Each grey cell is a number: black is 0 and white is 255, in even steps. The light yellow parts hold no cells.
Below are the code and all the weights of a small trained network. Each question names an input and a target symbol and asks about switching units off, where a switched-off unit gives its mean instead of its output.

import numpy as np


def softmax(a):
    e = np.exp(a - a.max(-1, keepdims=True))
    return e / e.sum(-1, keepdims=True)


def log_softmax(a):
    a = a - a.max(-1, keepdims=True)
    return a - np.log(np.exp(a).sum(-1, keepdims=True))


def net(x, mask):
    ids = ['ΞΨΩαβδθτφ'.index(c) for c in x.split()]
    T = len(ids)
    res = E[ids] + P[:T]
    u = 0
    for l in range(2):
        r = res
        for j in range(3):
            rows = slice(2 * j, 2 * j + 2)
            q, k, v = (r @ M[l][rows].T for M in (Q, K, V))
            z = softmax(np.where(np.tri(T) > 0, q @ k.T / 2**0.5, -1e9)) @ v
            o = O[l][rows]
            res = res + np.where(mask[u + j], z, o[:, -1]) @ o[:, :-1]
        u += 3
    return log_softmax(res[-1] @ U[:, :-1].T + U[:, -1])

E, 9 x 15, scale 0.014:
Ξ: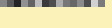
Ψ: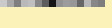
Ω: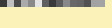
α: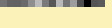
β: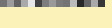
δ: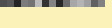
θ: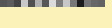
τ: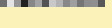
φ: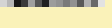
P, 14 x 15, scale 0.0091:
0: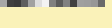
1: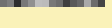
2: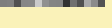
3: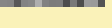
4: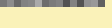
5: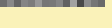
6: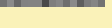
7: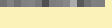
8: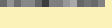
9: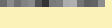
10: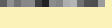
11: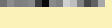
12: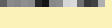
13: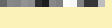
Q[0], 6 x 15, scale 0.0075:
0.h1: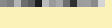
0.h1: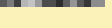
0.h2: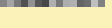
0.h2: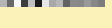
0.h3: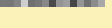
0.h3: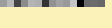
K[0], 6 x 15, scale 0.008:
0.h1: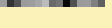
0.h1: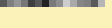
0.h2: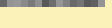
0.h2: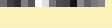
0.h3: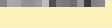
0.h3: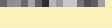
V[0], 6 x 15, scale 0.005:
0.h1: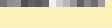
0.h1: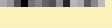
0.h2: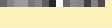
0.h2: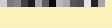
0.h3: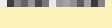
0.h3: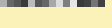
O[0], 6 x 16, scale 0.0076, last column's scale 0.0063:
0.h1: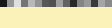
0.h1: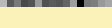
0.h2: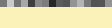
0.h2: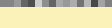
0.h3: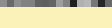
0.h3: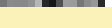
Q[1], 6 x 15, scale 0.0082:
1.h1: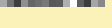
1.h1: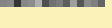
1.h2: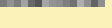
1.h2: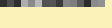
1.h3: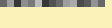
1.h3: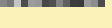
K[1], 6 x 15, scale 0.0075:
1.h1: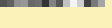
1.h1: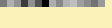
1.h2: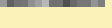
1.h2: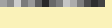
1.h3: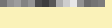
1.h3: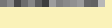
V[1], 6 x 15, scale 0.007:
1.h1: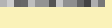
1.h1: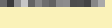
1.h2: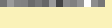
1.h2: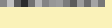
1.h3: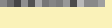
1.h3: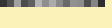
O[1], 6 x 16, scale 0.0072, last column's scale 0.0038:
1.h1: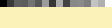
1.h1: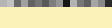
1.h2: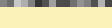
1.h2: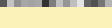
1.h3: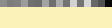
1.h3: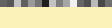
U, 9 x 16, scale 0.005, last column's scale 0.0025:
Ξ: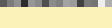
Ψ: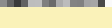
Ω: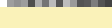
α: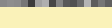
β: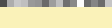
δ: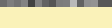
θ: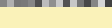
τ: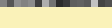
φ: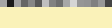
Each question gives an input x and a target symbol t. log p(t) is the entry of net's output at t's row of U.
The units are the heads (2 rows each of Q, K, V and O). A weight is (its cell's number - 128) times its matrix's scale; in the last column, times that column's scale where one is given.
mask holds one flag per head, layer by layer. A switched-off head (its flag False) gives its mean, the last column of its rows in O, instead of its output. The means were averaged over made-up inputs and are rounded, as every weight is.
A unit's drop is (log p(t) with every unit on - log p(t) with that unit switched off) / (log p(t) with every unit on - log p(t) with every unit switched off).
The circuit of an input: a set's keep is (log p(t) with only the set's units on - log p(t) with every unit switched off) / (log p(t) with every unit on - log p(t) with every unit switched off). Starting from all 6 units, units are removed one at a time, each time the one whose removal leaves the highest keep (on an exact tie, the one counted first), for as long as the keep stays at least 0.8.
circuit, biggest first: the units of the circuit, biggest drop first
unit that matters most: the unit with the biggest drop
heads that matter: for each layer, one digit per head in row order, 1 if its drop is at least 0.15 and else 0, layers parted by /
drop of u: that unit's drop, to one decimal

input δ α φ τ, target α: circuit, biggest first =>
[1.h3, 0.h1]
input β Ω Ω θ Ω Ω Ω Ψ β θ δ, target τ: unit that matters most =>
1.h2
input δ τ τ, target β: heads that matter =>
000 / 010
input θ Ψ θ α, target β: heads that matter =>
100 / 000
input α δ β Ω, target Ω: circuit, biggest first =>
[1.h1, 0.h1]
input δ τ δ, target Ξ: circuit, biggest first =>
[0.h1, 0.h3, 1.h3]
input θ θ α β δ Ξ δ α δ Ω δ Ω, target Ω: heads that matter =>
000 / 100
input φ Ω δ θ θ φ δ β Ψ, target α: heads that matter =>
000 / 011
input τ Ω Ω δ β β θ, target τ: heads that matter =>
010 / 010
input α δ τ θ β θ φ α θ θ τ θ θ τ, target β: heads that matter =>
101 / 000
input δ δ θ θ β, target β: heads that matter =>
100 / 000
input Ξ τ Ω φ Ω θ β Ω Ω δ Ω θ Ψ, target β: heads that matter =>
101 / 000
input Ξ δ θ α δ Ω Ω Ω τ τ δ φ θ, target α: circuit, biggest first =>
[1.h3, 0.h3, 0.h1]
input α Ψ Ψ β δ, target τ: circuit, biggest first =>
[0.h2, 1.h2]
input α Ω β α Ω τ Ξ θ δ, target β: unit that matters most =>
0.h1
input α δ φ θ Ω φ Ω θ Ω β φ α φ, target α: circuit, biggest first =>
[1.h3, 0.h3]
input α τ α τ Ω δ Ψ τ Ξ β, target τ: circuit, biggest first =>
[1.h2, 0.h3, 1.h3]
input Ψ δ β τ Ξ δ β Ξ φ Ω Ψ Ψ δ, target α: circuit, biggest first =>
[1.h3, 0.h2]
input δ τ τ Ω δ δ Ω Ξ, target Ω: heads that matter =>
100 / 100
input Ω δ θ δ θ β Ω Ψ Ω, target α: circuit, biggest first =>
[1.h3]
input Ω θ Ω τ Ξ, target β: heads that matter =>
000 / 010
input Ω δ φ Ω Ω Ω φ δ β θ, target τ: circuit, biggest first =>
[1.h2, 0.h2]
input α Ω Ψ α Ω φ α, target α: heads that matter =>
100 / 001
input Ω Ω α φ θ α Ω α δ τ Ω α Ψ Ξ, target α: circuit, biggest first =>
[1.h3, 0.h2]
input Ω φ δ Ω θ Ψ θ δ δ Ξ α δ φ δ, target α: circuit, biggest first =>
[1.h3, 0.h1]
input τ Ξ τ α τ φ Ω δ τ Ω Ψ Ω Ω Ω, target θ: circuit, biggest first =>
[0.h3, 1.h1]
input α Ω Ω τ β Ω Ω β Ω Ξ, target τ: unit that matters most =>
0.h2
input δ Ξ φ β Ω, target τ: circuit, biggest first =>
[0.h2, 1.h2]
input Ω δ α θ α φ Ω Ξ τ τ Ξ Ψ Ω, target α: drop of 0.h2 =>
0.2
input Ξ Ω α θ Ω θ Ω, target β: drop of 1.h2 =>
-0.1
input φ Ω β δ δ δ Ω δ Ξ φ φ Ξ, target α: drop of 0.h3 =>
0.1
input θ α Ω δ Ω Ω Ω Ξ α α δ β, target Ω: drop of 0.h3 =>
-0.1
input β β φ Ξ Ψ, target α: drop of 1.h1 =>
0.0
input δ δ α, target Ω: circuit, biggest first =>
[1.h1]
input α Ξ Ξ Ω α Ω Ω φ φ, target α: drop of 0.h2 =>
-0.1
